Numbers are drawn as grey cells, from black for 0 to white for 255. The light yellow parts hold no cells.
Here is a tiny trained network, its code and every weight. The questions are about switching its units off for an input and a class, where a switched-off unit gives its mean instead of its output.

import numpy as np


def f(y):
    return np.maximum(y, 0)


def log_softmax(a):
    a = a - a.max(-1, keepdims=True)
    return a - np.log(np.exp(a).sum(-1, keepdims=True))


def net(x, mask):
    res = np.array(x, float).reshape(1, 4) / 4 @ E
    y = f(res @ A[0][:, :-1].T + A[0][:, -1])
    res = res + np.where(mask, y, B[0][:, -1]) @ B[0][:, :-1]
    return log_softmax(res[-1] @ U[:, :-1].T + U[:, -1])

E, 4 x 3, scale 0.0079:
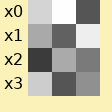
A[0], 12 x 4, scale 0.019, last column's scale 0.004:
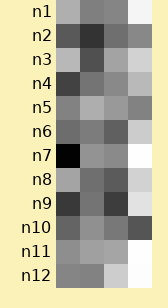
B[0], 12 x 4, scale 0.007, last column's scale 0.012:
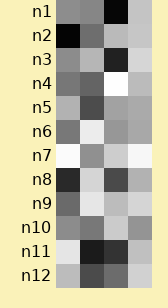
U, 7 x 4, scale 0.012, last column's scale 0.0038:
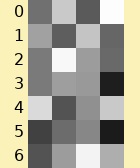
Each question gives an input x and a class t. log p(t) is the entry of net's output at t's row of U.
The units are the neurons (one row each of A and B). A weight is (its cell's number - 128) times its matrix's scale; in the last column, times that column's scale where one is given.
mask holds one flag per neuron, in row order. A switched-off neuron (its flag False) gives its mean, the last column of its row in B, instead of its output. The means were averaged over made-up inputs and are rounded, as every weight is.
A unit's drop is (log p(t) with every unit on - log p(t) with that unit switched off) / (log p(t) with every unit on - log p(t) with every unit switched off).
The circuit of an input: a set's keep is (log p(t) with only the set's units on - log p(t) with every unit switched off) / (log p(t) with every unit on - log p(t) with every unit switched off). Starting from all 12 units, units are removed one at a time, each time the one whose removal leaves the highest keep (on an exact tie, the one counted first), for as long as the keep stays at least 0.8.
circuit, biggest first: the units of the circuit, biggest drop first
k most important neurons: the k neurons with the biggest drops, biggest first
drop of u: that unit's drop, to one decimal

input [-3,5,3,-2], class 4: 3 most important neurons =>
n12, n9, n7
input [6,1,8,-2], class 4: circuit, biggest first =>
n11, n5, n8
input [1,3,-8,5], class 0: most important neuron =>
n3
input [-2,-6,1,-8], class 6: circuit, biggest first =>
n4, n3
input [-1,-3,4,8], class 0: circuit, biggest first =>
n7, n4
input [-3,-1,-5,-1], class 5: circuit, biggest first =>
n7, n2
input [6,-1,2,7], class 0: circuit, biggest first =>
n7, n1
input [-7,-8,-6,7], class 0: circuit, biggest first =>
n8, n7
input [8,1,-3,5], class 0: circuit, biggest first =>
n7, n1
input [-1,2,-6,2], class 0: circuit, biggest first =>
n7, n3
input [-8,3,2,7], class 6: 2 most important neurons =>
n2, n11
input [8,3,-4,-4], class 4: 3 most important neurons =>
n11, n5, n9
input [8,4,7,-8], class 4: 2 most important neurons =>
n11, n5
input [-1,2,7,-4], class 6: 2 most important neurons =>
n4, n9
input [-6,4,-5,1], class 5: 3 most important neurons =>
n2, n7, n3
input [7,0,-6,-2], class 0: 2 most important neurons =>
n7, n8
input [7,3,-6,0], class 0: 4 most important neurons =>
n7, n8, n1, n3
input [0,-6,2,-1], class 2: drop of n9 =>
0.2
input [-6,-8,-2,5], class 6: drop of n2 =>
0.2
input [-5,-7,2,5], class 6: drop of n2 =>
0.1
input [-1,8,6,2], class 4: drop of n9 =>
0.0
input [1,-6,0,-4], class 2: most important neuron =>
n9
